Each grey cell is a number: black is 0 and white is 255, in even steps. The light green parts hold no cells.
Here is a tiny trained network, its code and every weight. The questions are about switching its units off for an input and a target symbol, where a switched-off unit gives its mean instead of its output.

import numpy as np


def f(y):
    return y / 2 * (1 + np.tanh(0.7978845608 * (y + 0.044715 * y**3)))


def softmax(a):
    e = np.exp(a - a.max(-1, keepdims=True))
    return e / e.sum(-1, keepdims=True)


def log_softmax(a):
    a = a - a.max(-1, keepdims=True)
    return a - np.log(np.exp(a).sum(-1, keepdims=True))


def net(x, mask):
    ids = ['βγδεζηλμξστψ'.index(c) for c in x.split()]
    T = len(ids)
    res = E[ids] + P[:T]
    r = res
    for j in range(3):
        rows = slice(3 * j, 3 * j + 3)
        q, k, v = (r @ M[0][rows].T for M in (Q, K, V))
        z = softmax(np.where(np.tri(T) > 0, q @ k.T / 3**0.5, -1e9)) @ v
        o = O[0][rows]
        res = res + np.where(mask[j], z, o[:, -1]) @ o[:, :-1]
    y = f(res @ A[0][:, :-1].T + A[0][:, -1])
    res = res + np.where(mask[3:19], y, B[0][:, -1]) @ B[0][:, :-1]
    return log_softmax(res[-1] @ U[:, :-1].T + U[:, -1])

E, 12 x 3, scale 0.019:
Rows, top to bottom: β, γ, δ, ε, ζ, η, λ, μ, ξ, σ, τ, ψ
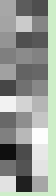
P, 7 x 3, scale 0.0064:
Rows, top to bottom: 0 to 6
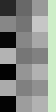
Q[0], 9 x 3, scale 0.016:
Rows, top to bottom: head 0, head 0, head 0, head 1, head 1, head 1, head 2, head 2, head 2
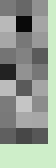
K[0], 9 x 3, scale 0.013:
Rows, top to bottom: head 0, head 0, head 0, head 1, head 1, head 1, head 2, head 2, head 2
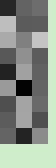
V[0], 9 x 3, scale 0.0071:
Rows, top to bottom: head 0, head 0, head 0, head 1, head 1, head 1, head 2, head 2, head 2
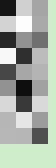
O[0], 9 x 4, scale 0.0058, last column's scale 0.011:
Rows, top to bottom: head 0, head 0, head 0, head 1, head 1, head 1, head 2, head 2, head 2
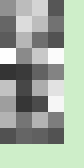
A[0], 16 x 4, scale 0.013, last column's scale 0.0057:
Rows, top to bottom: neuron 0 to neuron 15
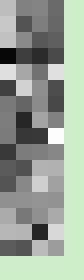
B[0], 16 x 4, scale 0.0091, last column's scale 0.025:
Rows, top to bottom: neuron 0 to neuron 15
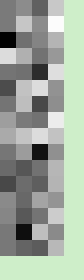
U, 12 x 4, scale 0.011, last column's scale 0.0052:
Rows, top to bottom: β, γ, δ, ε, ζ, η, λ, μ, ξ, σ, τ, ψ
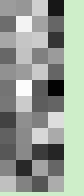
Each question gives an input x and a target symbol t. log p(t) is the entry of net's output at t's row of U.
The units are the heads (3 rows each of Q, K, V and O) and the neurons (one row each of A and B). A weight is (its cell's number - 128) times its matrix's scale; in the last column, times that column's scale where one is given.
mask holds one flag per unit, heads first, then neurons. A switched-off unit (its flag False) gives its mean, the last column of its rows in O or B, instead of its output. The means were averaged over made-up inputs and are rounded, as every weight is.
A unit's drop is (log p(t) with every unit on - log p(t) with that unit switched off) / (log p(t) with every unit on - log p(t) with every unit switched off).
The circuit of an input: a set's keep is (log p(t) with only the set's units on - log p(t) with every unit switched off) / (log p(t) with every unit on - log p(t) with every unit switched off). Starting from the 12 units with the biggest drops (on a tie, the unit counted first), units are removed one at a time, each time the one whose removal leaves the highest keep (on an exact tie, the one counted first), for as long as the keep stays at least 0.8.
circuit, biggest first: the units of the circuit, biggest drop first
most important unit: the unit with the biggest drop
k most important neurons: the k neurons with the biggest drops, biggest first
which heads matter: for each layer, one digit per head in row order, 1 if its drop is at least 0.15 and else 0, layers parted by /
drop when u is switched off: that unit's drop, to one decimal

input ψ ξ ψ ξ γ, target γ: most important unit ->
head 0
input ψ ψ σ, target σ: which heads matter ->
110
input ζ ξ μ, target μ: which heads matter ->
110
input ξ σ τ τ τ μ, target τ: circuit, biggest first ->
[neuron 1; neuron 8; head 1; neuron 4]
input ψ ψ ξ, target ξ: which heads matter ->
100
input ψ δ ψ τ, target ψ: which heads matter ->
010
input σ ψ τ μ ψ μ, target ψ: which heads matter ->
010
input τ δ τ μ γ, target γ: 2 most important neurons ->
[neuron 5; neuron 13]
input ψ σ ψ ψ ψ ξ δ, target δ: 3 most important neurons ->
[neuron 8; neuron 4; neuron 3]
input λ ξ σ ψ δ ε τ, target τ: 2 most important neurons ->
[neuron 1; neuron 4]
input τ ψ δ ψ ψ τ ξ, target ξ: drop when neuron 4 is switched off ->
0.2
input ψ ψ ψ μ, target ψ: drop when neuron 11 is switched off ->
0.1
